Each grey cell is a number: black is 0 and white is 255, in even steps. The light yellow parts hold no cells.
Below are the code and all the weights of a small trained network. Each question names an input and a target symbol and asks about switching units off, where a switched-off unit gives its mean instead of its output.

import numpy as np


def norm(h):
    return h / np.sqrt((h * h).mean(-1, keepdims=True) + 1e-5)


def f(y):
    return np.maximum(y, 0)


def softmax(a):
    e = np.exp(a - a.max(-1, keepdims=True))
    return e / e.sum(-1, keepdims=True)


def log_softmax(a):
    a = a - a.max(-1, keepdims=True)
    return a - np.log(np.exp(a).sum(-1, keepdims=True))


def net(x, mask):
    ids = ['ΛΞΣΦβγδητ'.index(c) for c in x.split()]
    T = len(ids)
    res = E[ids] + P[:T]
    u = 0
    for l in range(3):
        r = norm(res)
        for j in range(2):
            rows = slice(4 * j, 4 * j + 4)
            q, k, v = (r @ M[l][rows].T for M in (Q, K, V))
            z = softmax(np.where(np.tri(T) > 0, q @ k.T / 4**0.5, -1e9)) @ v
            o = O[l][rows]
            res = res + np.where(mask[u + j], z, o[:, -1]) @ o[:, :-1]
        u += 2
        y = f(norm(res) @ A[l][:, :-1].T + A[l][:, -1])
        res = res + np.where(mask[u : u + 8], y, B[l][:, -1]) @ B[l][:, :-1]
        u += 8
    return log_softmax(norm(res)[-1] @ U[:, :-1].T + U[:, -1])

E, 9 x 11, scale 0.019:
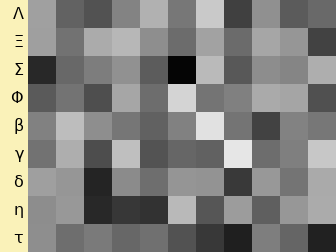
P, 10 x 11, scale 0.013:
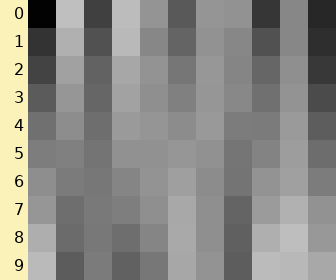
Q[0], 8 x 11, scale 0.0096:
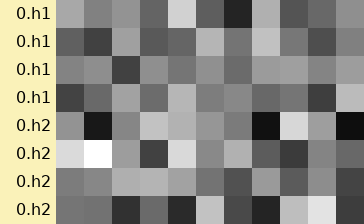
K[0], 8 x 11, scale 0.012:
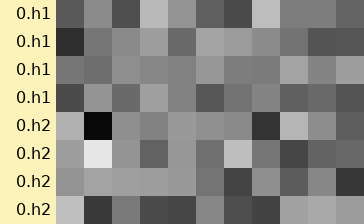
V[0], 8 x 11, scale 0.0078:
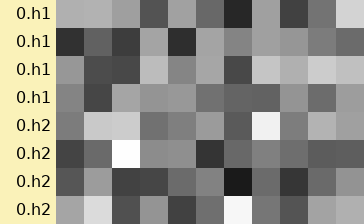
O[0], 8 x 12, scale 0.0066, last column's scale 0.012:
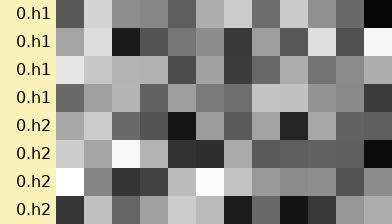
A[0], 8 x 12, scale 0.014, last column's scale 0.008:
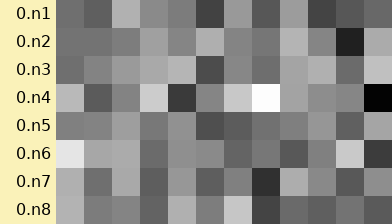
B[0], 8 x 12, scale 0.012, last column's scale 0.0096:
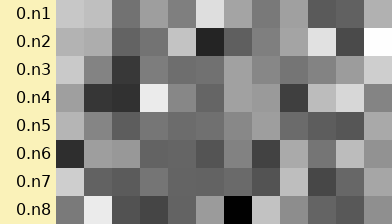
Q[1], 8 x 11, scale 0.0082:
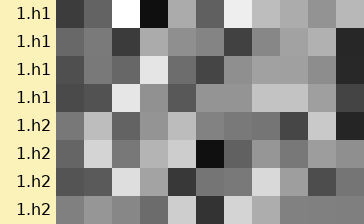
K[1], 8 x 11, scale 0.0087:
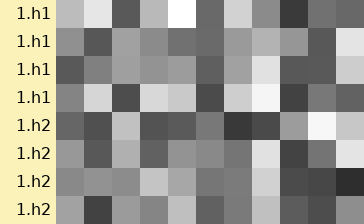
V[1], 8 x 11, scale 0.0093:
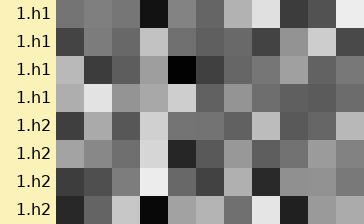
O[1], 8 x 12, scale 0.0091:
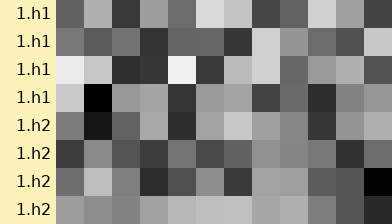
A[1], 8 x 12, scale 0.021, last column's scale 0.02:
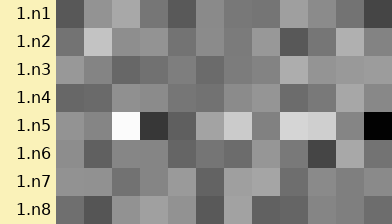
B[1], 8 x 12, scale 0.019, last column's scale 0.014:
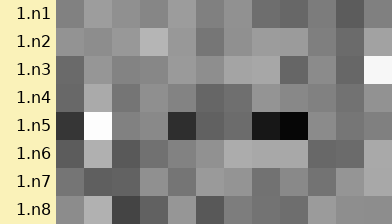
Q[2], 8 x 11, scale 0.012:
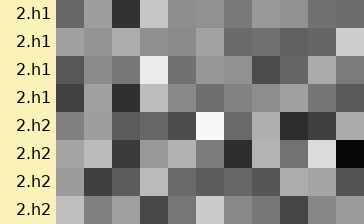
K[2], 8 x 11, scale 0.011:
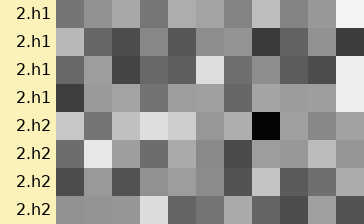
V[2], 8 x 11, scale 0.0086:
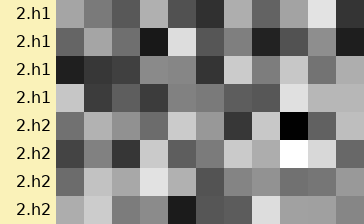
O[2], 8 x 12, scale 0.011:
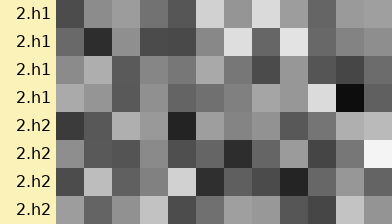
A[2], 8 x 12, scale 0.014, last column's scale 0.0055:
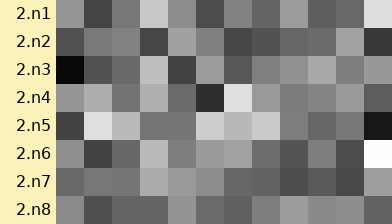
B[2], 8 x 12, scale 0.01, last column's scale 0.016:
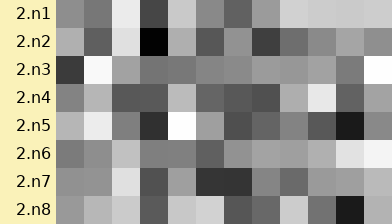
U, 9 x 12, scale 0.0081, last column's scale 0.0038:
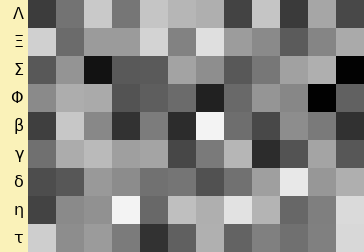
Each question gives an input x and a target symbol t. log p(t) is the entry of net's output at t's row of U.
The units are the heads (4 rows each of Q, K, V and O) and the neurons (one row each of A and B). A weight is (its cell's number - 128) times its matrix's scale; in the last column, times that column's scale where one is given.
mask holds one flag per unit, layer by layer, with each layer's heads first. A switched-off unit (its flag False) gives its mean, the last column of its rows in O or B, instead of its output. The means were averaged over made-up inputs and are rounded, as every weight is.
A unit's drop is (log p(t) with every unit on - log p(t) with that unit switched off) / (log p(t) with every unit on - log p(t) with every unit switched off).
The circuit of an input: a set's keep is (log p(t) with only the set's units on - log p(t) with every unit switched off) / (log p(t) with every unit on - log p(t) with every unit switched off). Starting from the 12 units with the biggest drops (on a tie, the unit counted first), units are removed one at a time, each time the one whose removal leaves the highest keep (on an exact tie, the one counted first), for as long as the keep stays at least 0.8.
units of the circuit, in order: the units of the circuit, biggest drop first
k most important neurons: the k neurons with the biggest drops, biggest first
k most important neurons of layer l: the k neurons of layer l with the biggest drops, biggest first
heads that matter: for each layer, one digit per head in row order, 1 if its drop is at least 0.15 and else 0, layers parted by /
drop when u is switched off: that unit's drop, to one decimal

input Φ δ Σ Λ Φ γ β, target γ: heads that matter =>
01 / 00 / 10
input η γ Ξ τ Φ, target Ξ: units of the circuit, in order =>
(0.h2; 1.h1)
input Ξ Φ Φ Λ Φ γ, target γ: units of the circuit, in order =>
(0.h2; 1.n2; 2.h2)
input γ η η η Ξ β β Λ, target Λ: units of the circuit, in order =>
(0.h1; 2.h1)
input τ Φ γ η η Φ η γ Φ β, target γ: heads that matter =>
00 / 10 / 10
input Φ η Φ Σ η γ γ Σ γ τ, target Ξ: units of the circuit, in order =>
(0.h2; 1.h1)
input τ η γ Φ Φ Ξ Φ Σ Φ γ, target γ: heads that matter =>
00 / 00 / 11
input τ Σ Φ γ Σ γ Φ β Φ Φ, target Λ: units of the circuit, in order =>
(0.h2; 2.h1; 0.h1)
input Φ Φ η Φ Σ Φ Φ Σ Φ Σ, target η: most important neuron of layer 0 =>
(0.n2)
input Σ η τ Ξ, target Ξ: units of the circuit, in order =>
(0.h2; 1.h1; 0.n7)
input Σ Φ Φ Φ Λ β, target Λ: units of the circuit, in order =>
(2.h1; 0.h1)
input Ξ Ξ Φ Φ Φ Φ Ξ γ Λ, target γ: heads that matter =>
00 / 11 / 10
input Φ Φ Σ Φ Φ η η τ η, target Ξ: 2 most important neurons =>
(0.n7; 2.n3)
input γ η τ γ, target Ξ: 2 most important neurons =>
(0.n7; 2.n3)
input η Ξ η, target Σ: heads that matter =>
11 / 10 / 01
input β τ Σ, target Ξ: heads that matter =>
01 / 10 / 00
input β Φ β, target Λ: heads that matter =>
10 / 00 / 10
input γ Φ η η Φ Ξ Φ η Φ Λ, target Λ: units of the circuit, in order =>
(0.h2)
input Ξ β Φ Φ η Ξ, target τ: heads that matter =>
01 / 00 / 00
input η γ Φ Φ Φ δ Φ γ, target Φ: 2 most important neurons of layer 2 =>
(2.n5; 2.n6)
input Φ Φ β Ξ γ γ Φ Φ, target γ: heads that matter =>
00 / 00 / 10
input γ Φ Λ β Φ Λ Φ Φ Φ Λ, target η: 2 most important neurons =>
(1.n6; 0.n2)
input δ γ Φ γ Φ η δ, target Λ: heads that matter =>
01 / 00 / 00
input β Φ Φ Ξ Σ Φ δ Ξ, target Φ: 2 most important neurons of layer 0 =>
(0.n1; 0.n2)
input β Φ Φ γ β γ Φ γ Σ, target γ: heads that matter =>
00 / 00 / 10
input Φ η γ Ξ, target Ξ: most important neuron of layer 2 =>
(2.n3)
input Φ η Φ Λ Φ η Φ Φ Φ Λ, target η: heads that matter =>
01 / 00 / 10
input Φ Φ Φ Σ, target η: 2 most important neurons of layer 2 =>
(2.n7; 2.n2)
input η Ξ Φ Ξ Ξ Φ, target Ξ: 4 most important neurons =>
(0.n2; 0.n7; 2.n3; 1.n3)
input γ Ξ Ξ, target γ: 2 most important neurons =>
(0.n1; 0.n2)
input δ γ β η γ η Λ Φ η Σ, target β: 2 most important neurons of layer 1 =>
(1.n3; 1.n6)
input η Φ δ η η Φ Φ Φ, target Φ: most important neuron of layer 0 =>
(0.n3)
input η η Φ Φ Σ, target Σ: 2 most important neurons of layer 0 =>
(0.n2; 0.n3)
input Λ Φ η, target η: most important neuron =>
(2.n4)
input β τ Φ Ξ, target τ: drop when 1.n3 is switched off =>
0.0
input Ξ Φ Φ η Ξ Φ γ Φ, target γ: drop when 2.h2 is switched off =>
0.2
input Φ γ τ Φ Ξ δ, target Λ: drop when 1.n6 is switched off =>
0.1
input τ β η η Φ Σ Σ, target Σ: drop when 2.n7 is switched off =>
0.1
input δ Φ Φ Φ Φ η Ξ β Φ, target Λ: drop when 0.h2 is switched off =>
0.7
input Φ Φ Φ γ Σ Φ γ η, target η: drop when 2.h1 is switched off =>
-0.2
